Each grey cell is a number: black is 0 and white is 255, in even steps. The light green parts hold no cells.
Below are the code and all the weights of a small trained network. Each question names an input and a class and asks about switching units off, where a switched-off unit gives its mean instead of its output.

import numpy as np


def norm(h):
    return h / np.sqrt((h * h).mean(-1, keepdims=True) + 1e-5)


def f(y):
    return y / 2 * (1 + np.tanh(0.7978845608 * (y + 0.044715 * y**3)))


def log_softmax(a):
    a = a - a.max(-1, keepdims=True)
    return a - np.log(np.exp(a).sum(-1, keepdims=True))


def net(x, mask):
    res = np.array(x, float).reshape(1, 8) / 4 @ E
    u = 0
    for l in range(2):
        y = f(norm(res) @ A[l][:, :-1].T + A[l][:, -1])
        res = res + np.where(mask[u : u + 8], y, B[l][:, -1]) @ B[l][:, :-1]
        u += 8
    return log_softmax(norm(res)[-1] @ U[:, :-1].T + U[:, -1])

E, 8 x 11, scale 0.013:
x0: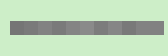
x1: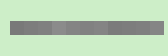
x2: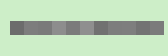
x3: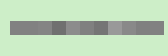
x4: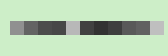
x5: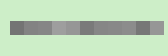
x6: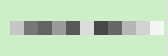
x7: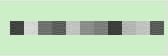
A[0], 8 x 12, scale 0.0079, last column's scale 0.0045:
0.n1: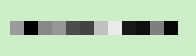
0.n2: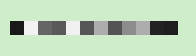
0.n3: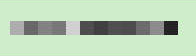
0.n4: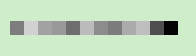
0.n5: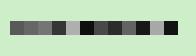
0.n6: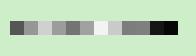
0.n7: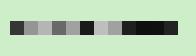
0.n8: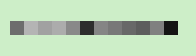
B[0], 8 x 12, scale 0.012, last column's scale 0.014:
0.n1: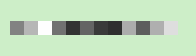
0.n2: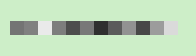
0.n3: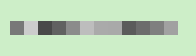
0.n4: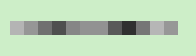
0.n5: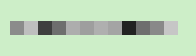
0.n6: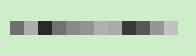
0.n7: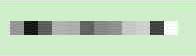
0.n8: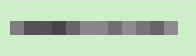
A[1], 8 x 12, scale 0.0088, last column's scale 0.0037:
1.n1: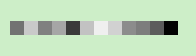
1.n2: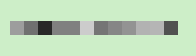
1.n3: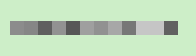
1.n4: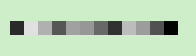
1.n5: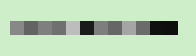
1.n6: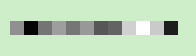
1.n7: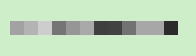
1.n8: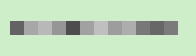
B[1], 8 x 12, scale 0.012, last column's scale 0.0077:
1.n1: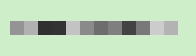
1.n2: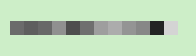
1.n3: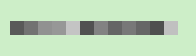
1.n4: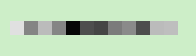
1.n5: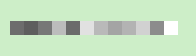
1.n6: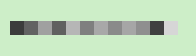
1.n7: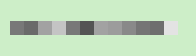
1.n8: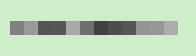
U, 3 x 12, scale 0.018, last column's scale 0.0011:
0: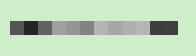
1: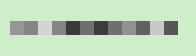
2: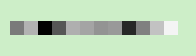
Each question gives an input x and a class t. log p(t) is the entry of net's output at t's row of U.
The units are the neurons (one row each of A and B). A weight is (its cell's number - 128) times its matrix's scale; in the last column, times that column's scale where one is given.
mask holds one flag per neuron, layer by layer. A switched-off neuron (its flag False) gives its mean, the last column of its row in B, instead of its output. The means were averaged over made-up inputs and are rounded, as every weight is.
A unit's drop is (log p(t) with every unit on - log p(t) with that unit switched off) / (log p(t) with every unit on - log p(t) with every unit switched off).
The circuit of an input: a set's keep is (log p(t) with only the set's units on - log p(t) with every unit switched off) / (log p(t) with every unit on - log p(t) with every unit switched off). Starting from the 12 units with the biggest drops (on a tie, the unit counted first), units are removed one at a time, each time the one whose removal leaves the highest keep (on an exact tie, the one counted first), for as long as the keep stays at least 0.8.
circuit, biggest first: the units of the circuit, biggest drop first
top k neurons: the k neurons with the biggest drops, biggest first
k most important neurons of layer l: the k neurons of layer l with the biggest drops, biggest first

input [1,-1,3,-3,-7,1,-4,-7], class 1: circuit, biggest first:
[0.n1]
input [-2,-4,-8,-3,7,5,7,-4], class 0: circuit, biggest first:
[0.n1, 1.n6]
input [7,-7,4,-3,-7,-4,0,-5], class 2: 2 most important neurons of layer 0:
[0.n6, 0.n2]
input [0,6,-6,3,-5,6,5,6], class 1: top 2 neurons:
[0.n7, 1.n4]
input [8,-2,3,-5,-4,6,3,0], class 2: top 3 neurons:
[0.n7, 0.n1, 1.n1]
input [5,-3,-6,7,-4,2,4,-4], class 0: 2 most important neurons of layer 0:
[0.n5, 0.n6]
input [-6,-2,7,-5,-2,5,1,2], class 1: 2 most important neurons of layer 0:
[0.n7, 0.n5]
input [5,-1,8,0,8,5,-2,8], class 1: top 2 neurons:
[0.n2, 1.n4]
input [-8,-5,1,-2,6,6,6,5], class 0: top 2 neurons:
[0.n1, 0.n2]
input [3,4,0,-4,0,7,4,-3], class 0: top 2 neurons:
[0.n1, 0.n2]
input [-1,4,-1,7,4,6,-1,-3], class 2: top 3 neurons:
[0.n5, 0.n2, 0.n3]
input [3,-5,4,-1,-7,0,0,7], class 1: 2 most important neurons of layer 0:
[0.n2, 0.n5]
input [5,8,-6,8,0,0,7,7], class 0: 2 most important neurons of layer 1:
[1.n6, 1.n2]
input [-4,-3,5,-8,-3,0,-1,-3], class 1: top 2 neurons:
[0.n1, 0.n5]
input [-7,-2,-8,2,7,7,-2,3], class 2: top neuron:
[0.n5]
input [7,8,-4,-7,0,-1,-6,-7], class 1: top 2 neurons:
[0.n1, 1.n2]
